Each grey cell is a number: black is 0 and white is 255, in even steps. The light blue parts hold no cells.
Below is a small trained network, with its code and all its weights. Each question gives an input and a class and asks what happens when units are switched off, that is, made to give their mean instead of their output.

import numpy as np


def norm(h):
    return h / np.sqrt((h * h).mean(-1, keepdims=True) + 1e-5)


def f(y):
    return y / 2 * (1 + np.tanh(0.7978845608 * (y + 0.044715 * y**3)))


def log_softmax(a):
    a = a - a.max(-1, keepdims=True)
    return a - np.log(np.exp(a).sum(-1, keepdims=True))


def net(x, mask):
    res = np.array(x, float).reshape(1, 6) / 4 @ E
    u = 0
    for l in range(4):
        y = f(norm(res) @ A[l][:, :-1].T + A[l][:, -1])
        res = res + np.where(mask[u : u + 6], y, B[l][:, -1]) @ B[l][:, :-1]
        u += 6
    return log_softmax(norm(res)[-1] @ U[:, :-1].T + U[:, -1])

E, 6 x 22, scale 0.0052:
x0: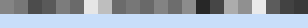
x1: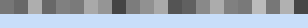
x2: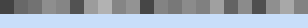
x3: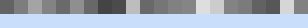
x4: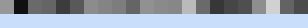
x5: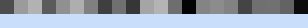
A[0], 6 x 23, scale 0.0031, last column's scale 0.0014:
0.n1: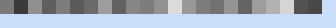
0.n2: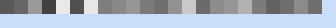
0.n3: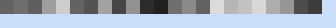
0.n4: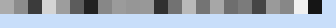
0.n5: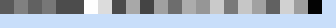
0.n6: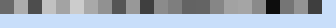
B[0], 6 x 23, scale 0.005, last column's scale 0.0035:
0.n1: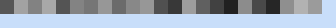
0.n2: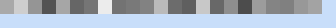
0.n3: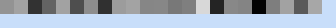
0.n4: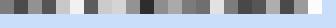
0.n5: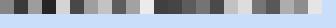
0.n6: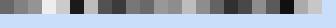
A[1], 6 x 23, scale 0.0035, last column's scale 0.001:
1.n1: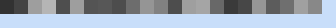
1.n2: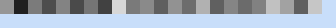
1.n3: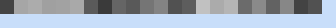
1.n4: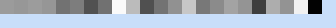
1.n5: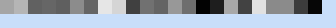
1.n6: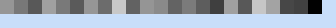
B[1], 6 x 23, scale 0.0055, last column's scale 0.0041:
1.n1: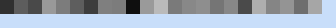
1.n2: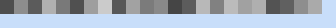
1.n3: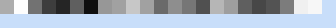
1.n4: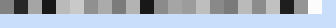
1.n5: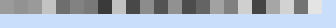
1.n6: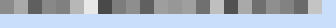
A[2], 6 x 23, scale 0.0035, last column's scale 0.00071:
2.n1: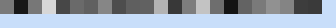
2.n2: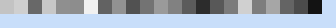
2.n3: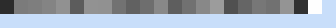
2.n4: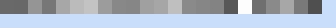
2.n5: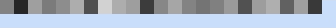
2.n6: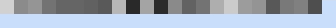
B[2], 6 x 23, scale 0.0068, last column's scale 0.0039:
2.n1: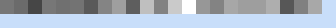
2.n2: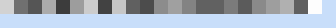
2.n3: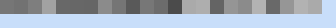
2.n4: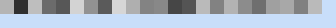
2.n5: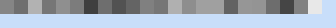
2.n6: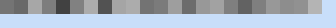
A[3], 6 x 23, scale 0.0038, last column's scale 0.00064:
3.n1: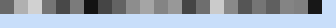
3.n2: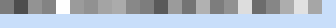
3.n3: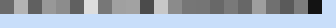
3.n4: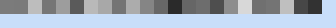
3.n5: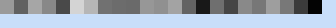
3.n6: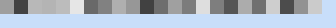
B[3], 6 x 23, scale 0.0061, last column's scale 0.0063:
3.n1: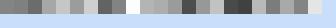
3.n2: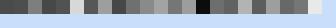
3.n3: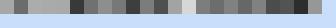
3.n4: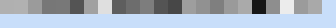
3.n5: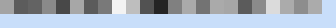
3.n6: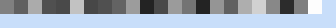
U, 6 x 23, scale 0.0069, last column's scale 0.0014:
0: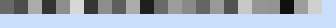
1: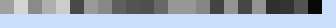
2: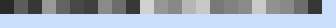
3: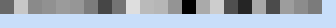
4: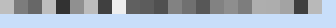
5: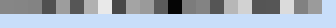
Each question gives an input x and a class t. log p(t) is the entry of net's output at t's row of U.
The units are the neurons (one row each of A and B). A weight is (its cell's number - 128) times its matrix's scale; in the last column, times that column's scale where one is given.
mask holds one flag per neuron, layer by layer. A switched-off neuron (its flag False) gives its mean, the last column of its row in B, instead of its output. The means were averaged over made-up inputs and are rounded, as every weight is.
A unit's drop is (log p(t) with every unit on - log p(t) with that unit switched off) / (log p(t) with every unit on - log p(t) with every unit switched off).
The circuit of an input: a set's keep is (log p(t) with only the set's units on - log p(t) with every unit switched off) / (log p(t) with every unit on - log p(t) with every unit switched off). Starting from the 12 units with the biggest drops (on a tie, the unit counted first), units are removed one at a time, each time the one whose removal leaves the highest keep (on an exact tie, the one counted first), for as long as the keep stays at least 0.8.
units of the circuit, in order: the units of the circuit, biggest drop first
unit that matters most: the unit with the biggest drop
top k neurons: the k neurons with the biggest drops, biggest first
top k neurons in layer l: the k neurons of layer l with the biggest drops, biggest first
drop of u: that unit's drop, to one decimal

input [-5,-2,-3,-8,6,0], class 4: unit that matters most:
1.n5
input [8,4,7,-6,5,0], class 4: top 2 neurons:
2.n2, 1.n5
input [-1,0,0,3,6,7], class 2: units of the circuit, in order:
1.n1, 2.n1
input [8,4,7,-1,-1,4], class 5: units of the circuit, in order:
0.n5, 3.n4
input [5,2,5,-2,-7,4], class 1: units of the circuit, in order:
0.n6, 3.n3
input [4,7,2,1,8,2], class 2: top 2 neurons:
2.n1, 0.n1
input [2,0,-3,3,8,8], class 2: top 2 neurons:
1.n1, 2.n1
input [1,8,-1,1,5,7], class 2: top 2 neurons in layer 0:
0.n1, 0.n4
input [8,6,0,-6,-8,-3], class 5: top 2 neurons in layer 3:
3.n4, 3.n6
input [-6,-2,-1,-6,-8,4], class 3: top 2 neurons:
1.n3, 3.n1
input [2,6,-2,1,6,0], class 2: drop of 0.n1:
0.3
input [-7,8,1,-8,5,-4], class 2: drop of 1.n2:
0.1
